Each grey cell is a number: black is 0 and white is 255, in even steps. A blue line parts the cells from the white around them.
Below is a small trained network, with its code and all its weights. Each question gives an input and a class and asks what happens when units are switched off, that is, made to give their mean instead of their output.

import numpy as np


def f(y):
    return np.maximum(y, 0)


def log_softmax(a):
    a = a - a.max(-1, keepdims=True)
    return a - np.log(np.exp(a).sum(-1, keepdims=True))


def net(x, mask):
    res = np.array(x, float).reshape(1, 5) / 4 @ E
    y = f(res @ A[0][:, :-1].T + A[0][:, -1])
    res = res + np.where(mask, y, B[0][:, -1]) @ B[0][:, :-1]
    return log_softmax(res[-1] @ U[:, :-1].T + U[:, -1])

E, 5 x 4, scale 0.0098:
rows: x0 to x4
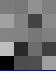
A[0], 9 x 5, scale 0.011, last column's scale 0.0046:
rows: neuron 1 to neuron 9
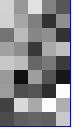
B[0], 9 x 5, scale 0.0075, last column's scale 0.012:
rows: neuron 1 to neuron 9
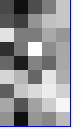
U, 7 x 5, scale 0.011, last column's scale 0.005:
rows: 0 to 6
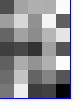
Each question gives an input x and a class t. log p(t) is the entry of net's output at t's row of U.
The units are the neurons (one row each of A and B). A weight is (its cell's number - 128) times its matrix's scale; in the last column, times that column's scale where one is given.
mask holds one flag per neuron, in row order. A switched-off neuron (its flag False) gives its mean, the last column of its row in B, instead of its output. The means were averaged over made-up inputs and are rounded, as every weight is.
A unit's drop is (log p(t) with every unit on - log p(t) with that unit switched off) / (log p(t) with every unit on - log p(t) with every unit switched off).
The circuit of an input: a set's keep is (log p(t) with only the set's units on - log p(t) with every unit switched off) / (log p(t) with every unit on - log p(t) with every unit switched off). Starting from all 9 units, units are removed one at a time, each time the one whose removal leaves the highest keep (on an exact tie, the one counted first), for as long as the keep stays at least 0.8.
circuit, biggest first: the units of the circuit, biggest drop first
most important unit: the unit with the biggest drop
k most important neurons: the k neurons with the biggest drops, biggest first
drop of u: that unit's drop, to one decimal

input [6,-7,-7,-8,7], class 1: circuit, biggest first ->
(neuron 8)
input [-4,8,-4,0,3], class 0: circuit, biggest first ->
(neuron 4; neuron 1)
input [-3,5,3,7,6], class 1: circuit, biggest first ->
(neuron 7; neuron 6)
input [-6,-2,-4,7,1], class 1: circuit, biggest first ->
(neuron 6; neuron 7)
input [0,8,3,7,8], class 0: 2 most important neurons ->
(neuron 7; neuron 4)
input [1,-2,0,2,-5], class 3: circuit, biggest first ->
(neuron 1; neuron 2)
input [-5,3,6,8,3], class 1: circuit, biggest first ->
(neuron 7; neuron 6)
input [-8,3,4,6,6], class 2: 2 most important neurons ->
(neuron 7; neuron 1)
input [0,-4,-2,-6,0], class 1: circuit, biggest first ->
(neuron 8; neuron 1)
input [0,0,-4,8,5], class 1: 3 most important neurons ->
(neuron 6; neuron 7; neuron 1)
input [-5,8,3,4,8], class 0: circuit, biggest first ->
(neuron 7; neuron 4)
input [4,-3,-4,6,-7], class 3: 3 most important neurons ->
(neuron 1; neuron 2; neuron 5)
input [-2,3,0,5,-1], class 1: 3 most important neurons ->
(neuron 7; neuron 6; neuron 1)
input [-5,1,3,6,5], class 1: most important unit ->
neuron 7
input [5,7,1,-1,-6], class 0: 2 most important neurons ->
(neuron 4; neuron 9)
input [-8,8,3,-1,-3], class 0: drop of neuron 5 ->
0.1
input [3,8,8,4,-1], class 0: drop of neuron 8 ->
0.2
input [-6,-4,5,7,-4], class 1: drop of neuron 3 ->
-0.1
